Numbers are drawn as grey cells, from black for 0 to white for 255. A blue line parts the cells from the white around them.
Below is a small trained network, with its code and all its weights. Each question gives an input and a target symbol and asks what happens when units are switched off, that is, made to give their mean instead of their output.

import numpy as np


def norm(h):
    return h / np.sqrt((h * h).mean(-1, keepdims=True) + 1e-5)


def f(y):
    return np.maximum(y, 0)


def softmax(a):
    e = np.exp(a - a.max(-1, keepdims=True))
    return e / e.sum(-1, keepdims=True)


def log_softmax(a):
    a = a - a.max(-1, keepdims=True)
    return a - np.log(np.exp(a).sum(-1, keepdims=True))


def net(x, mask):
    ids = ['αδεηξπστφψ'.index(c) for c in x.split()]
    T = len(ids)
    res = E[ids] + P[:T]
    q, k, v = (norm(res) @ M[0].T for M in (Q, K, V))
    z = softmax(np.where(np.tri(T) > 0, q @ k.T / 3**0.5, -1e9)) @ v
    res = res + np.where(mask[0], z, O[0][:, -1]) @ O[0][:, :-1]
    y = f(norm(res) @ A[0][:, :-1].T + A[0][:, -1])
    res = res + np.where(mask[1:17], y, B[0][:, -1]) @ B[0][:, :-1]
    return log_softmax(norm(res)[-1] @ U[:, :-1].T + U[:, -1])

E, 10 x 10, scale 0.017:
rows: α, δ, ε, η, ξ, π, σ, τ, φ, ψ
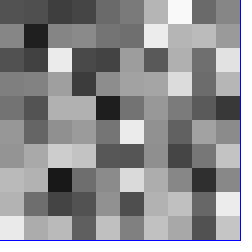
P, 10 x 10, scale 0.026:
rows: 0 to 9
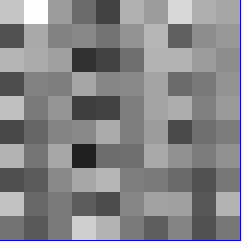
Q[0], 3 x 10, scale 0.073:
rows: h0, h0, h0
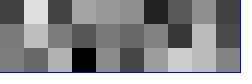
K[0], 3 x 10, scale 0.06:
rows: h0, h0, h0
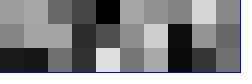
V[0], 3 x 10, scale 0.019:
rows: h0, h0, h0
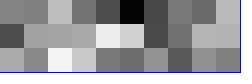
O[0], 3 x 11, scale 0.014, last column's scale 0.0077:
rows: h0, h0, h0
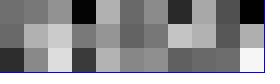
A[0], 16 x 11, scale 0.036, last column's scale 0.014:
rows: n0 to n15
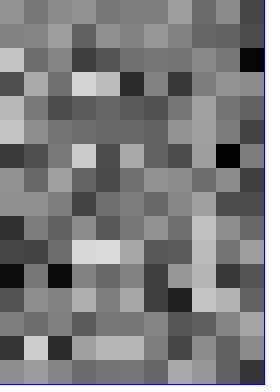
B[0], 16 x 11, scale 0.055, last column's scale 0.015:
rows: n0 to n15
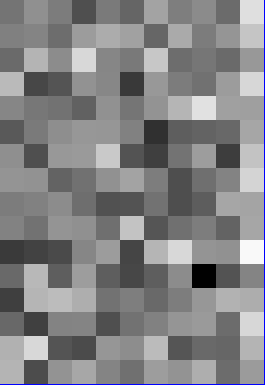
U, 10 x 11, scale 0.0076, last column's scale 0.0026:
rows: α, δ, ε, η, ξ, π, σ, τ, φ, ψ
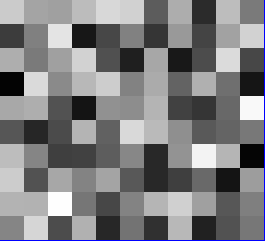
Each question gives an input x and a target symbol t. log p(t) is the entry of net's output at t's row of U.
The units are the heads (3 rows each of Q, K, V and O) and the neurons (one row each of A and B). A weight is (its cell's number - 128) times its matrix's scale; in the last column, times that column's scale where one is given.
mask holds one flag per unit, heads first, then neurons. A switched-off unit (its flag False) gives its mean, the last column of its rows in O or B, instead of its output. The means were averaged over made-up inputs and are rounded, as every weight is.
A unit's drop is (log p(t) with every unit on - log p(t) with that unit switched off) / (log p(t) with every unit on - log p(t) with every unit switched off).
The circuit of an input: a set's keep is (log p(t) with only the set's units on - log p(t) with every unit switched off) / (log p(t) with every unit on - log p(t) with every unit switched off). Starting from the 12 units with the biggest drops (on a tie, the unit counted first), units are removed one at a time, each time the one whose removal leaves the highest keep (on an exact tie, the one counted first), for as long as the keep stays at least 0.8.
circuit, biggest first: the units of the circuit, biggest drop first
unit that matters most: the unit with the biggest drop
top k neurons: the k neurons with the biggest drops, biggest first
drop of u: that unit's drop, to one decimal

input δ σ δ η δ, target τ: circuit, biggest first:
(h0; n5; n10)
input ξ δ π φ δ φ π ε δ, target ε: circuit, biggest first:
(h0; n8; n2)
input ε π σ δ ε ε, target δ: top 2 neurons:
(n8; n3)
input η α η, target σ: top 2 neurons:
(n4; n10)
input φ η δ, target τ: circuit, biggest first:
(n5; n10)
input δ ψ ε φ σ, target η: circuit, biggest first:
(h0; n2; n4; n5)
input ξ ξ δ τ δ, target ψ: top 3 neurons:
(n10; n5; n3)
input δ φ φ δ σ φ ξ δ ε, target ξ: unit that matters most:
n7
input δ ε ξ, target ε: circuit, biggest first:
(n8; h0; n2)
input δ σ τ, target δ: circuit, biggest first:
(h0; n8; n3)
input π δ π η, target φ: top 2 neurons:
(n10; n3)
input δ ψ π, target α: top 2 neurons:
(n1; n10)
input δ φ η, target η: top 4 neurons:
(n2; n4; n5; n3)
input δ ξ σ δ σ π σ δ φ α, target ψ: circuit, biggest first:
(n11)
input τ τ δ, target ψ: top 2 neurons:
(n10; n5)
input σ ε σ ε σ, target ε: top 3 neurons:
(n8; n2; n10)
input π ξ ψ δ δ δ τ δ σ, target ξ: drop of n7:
0.1
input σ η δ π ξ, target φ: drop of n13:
0.0
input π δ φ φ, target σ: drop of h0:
1.2
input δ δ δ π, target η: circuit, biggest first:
(n12)
